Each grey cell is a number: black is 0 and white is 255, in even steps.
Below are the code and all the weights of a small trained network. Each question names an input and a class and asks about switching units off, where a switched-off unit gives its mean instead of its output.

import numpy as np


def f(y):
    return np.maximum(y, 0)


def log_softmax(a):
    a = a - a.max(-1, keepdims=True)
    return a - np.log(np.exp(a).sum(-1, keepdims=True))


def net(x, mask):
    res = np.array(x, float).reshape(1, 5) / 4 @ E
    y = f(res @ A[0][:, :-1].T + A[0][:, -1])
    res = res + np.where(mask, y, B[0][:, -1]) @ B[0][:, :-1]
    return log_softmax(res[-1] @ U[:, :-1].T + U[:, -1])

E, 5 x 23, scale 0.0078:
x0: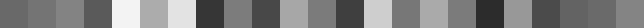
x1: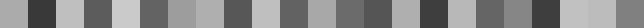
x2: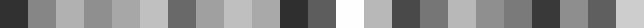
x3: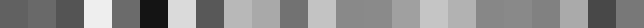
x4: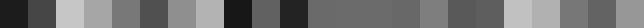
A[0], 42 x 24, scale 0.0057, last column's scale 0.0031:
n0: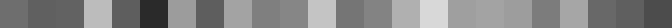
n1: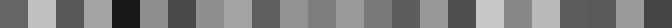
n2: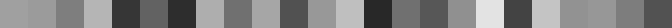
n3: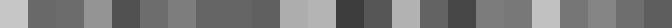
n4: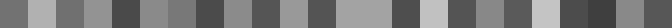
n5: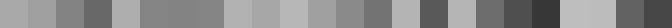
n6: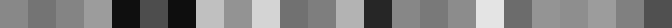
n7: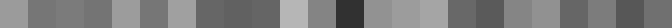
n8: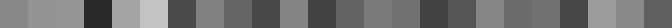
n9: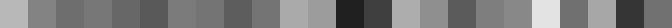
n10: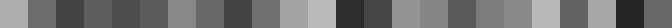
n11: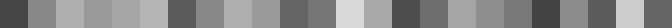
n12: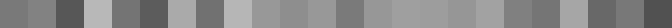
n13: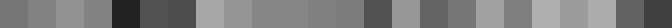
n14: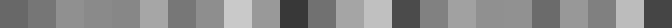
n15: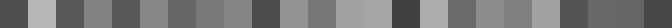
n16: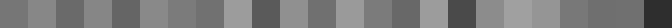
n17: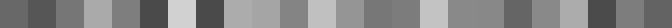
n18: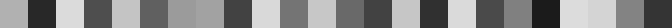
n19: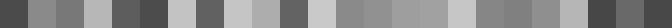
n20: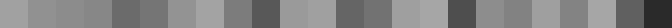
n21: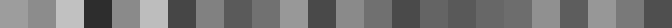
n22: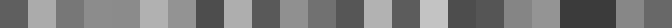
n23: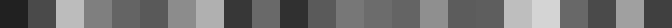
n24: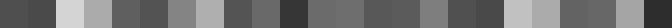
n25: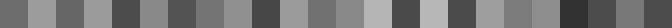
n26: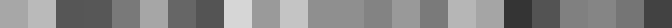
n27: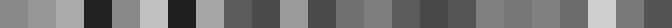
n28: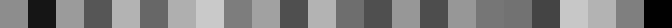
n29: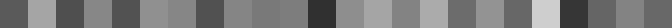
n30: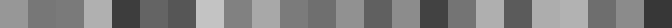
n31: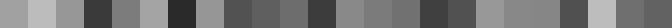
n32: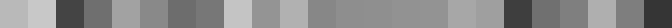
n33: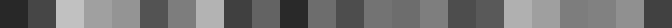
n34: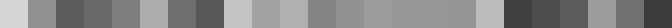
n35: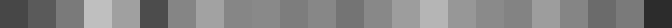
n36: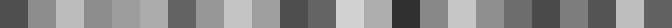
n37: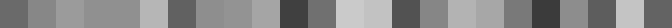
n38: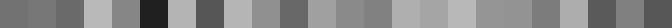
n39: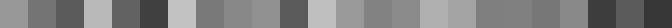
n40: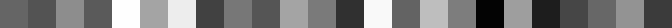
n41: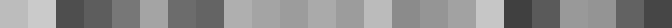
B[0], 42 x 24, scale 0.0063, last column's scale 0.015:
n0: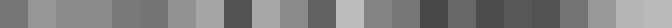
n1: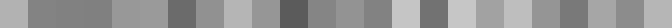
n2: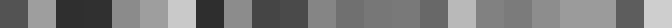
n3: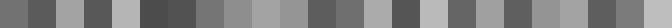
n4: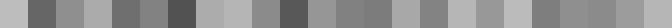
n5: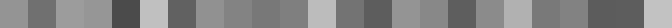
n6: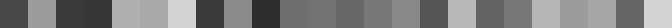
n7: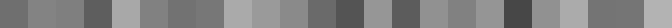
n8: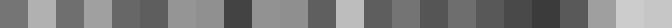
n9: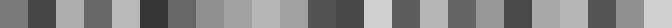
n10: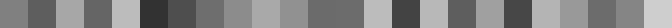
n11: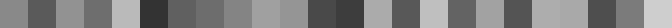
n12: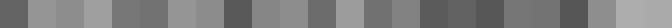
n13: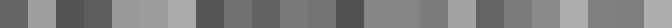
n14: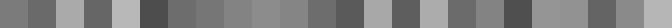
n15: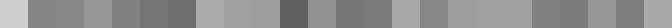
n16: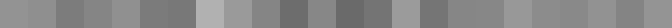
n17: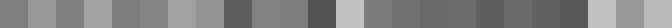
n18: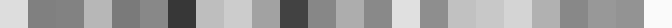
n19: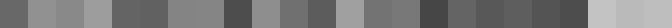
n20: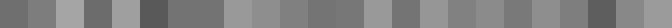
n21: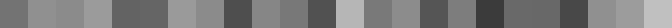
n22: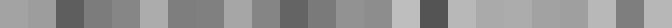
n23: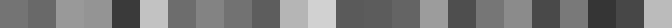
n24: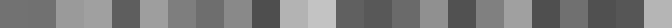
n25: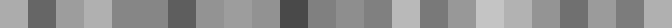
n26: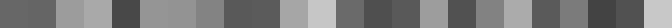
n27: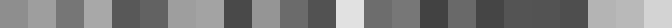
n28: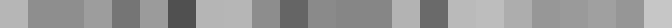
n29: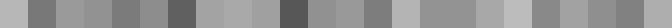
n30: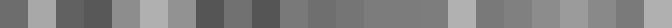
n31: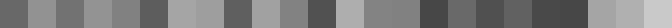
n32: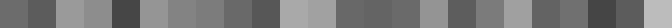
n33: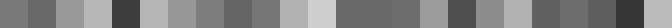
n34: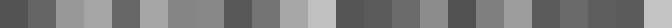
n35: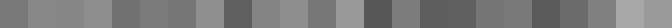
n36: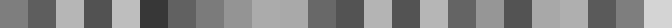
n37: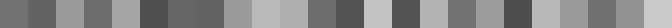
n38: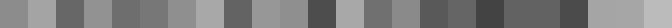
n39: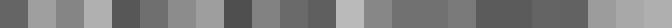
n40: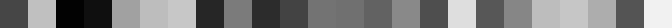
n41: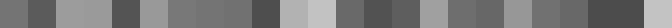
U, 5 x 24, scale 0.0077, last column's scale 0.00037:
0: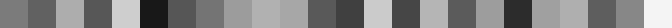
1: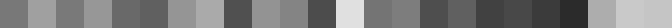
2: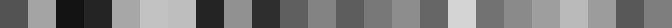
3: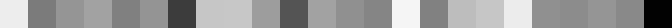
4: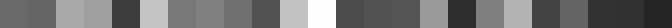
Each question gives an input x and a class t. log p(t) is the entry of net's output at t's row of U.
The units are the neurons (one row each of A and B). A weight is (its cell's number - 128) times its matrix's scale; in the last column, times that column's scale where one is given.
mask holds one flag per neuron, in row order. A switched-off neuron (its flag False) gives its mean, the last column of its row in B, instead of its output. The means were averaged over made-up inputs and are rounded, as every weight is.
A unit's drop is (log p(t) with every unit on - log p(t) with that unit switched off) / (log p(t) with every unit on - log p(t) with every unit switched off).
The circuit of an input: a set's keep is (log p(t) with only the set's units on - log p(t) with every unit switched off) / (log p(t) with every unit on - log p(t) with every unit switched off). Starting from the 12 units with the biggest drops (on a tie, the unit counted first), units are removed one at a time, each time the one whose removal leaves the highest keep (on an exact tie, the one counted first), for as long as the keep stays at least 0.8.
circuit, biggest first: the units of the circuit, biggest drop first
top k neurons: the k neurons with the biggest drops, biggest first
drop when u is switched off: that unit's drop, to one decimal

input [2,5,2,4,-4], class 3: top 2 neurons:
(n18 n27)
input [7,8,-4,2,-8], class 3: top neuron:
(n18)
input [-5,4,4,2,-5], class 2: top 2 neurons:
(n6 n2)
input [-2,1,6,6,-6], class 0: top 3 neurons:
(n36 n11 n37)
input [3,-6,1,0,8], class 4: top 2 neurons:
(n23 n18)
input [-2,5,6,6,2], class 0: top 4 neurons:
(n36 n11 n37 n27)
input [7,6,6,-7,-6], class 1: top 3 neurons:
(n8 n27 n21)
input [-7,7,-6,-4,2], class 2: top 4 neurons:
(n6 n2 n13 n30)
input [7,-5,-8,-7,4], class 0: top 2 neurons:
(n9 n10)
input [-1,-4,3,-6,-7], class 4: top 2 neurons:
(n26 n41)
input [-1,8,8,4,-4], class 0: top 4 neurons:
(n36 n11 n37 n14)
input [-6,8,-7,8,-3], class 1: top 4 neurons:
(n0 n38 n19 n39)
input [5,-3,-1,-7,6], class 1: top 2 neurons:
(n27 n8)
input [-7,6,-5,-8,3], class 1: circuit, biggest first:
(n27)
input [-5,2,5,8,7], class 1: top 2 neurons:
(n19 n38)
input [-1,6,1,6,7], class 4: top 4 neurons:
(n33 n23 n24 n27)
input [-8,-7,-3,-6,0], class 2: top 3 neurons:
(n6 n2 n18)
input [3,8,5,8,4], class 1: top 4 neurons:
(n19 n38 n17 n39)
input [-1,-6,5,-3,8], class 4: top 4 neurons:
(n23 n24 n18 n33)
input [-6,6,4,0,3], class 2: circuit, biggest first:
(n6)
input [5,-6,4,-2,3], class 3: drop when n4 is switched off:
0.2
